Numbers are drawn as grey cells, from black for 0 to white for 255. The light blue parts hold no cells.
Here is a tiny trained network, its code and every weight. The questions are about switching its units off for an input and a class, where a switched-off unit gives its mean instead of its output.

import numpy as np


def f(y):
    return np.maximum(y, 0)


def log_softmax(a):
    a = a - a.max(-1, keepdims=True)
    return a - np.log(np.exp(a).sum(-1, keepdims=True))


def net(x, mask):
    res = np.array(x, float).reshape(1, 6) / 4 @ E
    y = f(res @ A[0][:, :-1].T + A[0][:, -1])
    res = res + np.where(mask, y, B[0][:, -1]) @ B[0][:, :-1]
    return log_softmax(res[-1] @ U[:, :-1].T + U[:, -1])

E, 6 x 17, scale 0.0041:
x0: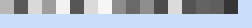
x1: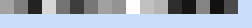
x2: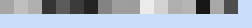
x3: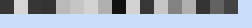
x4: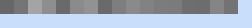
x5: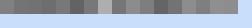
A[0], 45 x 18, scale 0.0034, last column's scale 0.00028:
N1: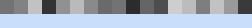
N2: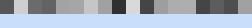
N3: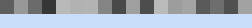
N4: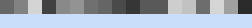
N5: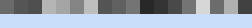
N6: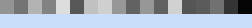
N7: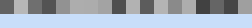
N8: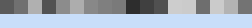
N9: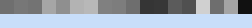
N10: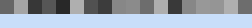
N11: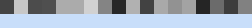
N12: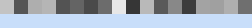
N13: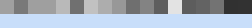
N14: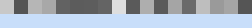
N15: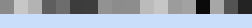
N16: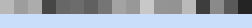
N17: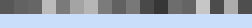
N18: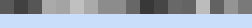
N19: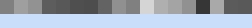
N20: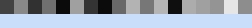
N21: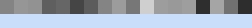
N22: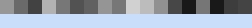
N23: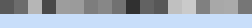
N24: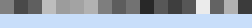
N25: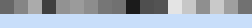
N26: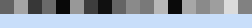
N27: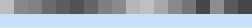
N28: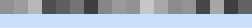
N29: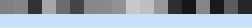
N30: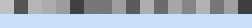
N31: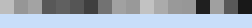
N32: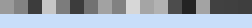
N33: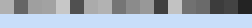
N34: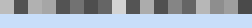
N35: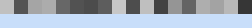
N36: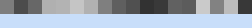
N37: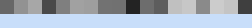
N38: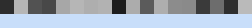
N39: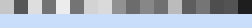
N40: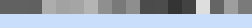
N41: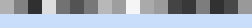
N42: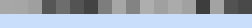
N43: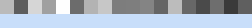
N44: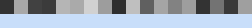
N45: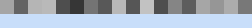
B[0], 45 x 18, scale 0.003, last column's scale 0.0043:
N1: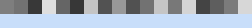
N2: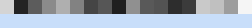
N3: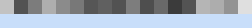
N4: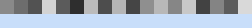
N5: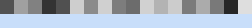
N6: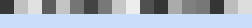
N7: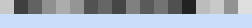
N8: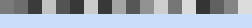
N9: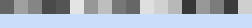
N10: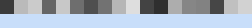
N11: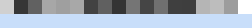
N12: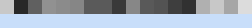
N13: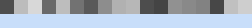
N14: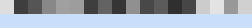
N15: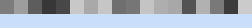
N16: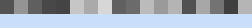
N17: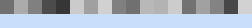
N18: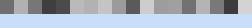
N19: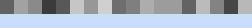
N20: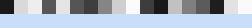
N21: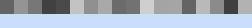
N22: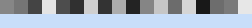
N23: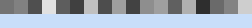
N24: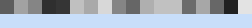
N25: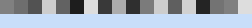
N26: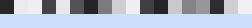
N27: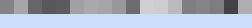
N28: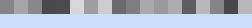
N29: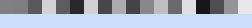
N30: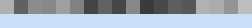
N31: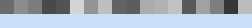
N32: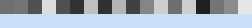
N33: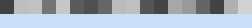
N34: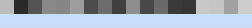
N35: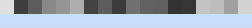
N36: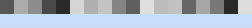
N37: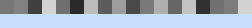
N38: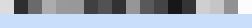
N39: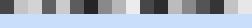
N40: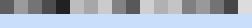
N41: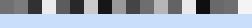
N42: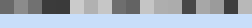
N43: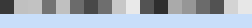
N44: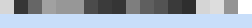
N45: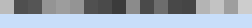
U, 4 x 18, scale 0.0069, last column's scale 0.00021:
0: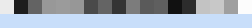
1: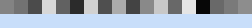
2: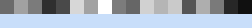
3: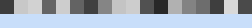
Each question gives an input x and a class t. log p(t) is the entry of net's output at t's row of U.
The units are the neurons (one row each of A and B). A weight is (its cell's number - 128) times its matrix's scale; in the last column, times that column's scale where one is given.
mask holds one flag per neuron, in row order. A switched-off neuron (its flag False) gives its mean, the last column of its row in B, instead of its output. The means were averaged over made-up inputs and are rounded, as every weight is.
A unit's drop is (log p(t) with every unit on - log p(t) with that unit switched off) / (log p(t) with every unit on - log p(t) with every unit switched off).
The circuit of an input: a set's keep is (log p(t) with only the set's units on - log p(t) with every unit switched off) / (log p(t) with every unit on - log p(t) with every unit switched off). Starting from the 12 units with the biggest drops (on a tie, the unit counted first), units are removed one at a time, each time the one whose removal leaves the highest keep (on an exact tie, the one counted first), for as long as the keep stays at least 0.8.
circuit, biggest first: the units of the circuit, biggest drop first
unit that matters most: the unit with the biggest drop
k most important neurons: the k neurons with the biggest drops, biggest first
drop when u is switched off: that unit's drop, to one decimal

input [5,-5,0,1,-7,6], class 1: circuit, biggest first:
[N25 N8]
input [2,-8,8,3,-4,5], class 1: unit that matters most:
N25
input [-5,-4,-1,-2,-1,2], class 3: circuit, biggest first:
[N26 N20]
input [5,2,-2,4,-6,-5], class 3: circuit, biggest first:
[N39 N43]
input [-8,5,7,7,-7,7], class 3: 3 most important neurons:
[N20 N26 N10]
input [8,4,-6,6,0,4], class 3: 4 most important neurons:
[N39 N43 N6 N33]
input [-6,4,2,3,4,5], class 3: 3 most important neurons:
[N20 N26 N10]
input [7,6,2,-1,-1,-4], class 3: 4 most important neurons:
[N39 N6 N43 N33]
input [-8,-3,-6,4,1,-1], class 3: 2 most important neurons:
[N20 N26]
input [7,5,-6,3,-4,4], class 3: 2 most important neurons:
[N39 N43]
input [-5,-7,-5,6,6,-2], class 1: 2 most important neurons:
[N8 N25]
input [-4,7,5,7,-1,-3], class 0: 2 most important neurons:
[N38 N44]
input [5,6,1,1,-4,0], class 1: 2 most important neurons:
[N41 N22]
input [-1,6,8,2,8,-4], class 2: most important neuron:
[N15]
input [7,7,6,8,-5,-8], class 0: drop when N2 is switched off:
0.2
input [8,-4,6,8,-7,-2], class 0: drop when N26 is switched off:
0.1
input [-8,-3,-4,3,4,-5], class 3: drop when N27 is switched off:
0.0
